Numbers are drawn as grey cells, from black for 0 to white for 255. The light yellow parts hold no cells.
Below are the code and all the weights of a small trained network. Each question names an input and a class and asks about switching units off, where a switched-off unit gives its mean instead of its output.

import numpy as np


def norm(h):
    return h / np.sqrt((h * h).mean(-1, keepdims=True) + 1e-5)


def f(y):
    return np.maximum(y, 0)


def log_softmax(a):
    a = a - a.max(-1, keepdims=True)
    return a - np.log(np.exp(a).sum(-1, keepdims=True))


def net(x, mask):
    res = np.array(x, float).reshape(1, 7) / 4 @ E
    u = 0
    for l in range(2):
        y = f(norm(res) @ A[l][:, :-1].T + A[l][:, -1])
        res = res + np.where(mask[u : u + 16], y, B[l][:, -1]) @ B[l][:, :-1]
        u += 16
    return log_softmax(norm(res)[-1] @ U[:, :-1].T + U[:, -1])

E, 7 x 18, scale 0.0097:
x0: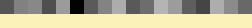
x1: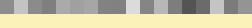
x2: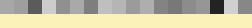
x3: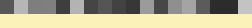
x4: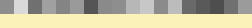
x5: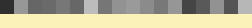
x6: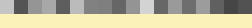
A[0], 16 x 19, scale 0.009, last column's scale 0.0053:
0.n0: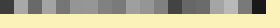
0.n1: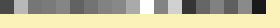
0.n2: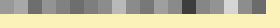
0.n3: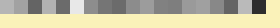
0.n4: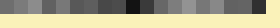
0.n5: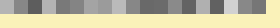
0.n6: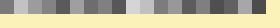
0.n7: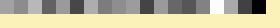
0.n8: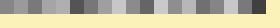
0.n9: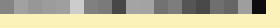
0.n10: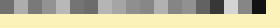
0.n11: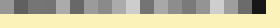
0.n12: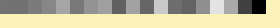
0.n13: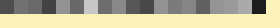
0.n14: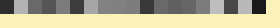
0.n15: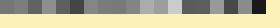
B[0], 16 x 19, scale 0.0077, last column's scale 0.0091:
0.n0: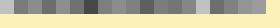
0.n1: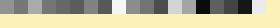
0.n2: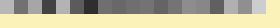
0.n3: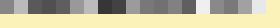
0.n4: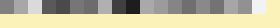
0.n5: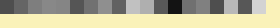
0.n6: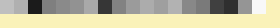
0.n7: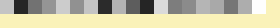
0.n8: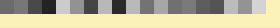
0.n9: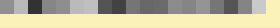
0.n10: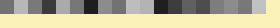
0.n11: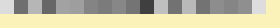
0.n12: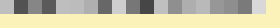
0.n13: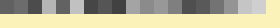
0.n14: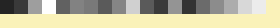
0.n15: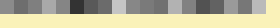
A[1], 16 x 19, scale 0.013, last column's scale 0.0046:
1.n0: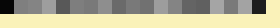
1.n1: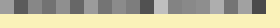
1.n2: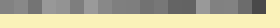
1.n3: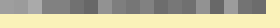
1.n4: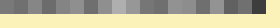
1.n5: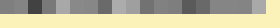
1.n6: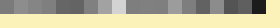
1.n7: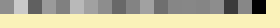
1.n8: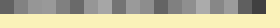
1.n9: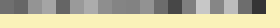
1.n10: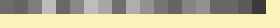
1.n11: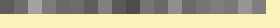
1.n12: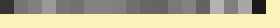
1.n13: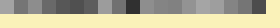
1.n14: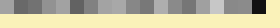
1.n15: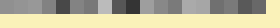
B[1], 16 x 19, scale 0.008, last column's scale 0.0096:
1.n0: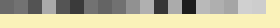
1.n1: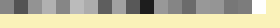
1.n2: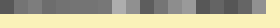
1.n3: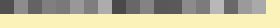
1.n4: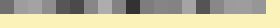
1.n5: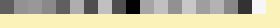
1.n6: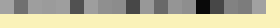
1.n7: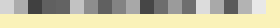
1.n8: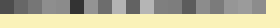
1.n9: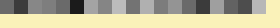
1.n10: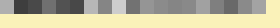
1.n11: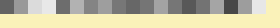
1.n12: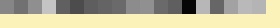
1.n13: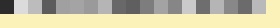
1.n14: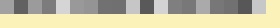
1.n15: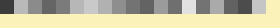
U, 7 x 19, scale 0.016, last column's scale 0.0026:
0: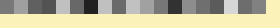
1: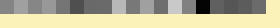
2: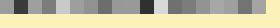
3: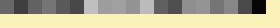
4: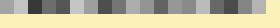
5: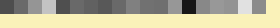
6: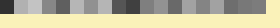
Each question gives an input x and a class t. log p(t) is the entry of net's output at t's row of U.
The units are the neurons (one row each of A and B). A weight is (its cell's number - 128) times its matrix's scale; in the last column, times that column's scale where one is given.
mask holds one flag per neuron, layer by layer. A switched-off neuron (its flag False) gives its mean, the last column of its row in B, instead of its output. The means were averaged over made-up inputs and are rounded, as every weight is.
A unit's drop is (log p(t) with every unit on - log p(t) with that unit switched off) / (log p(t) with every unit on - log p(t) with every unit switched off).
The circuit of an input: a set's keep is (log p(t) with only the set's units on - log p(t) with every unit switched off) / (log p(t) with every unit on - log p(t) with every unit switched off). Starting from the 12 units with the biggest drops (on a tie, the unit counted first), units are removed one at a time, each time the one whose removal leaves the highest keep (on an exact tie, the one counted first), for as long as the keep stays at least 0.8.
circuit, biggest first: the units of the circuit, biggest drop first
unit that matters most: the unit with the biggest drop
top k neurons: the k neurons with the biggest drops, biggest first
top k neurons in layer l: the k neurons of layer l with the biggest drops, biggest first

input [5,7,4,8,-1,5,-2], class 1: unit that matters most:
0.n1
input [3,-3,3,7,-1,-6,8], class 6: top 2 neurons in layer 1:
1.n15; 1.n13
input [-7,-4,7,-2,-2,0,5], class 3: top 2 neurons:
0.n5; 1.n9
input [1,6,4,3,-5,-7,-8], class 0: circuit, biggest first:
0.n10; 0.n8
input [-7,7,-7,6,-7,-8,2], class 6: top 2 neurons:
0.n6; 0.n4
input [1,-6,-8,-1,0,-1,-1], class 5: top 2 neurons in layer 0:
0.n14; 0.n13
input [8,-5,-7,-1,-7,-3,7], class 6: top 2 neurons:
0.n4; 1.n13
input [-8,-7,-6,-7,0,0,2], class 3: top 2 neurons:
1.n9; 0.n7
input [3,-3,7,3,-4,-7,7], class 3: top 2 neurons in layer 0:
0.n4; 0.n5
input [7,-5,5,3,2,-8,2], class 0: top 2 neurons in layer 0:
0.n10; 0.n8
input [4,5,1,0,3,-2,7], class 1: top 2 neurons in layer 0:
0.n1; 0.n15
